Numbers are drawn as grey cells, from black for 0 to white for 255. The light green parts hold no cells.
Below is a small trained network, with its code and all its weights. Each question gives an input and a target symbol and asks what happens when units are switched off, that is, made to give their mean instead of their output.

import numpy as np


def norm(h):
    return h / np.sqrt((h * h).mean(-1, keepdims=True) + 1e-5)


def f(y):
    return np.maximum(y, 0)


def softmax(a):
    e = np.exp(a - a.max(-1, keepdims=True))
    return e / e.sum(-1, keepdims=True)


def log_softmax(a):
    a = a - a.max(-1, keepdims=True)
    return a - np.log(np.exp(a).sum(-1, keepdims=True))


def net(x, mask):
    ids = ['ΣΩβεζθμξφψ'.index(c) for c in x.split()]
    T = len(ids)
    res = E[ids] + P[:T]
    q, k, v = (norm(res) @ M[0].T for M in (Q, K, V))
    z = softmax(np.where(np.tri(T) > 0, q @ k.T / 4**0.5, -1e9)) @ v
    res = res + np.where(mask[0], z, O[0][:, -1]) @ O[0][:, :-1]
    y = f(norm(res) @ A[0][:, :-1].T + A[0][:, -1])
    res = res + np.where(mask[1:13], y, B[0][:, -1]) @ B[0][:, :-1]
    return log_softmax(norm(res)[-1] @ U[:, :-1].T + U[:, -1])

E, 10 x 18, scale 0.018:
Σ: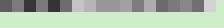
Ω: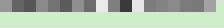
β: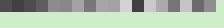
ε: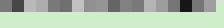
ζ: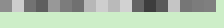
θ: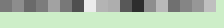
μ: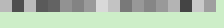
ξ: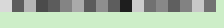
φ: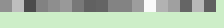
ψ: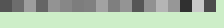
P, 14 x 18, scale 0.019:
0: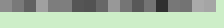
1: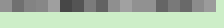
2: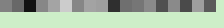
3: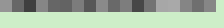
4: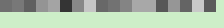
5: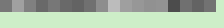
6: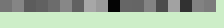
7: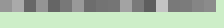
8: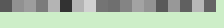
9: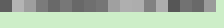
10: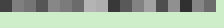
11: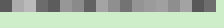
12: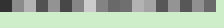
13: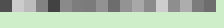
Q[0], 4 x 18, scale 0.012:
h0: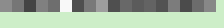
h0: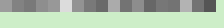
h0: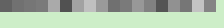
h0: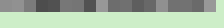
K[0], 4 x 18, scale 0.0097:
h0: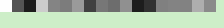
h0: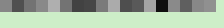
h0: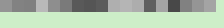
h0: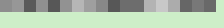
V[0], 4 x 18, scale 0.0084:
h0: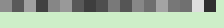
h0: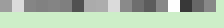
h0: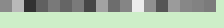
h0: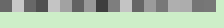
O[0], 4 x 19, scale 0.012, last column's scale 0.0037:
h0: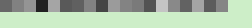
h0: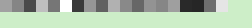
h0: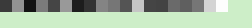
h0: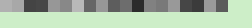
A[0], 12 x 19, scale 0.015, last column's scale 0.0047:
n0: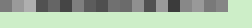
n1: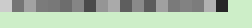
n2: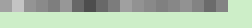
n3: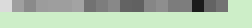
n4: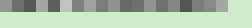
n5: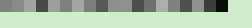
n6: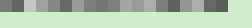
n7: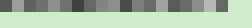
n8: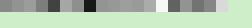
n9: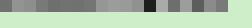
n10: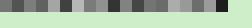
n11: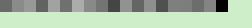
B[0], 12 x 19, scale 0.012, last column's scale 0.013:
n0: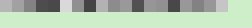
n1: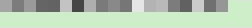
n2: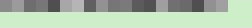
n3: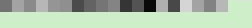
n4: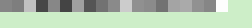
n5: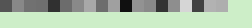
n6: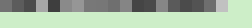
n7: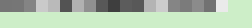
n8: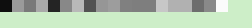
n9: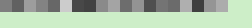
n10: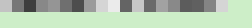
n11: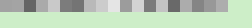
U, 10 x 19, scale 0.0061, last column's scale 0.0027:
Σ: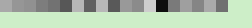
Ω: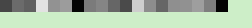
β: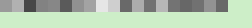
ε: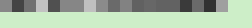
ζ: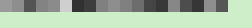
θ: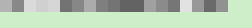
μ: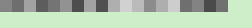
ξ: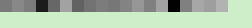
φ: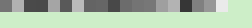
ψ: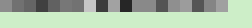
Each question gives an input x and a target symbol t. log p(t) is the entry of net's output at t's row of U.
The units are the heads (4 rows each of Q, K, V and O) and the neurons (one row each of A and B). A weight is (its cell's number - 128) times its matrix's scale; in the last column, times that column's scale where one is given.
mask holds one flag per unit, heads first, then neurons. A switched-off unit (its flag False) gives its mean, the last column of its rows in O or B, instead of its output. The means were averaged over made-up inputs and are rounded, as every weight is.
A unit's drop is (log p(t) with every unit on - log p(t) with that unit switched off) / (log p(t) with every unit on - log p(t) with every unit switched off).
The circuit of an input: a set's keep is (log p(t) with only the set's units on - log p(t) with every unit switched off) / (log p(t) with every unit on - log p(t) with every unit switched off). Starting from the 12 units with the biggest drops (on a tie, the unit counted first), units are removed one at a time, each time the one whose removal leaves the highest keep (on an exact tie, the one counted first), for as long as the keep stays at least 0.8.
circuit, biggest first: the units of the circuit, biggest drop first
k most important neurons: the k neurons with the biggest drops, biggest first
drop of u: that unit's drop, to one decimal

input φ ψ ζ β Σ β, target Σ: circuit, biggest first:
[h0; n10]
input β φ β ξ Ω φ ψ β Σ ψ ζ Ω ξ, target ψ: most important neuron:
[n5]
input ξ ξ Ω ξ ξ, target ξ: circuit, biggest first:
[n0; h0]
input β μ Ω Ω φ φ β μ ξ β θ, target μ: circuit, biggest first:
[h0; n4]
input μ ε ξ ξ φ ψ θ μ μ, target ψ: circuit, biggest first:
[h0; n5]
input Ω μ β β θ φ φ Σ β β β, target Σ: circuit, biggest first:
[h0; n4]
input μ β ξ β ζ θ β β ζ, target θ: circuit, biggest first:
[h0; n3]
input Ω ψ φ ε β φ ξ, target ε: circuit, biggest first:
[h0; n6]
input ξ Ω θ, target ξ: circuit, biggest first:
[h0; n0]
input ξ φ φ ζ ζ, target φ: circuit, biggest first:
[h0; n7]
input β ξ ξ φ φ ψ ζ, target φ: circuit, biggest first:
[h0; n7; n10]
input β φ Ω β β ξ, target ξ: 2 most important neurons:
[n0; n1]
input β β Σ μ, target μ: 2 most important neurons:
[n4; n1]
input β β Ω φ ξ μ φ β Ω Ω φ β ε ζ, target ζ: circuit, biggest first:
[n9]
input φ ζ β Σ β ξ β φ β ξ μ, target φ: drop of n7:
0.1
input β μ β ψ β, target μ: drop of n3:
0.0
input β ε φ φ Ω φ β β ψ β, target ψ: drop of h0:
0.8
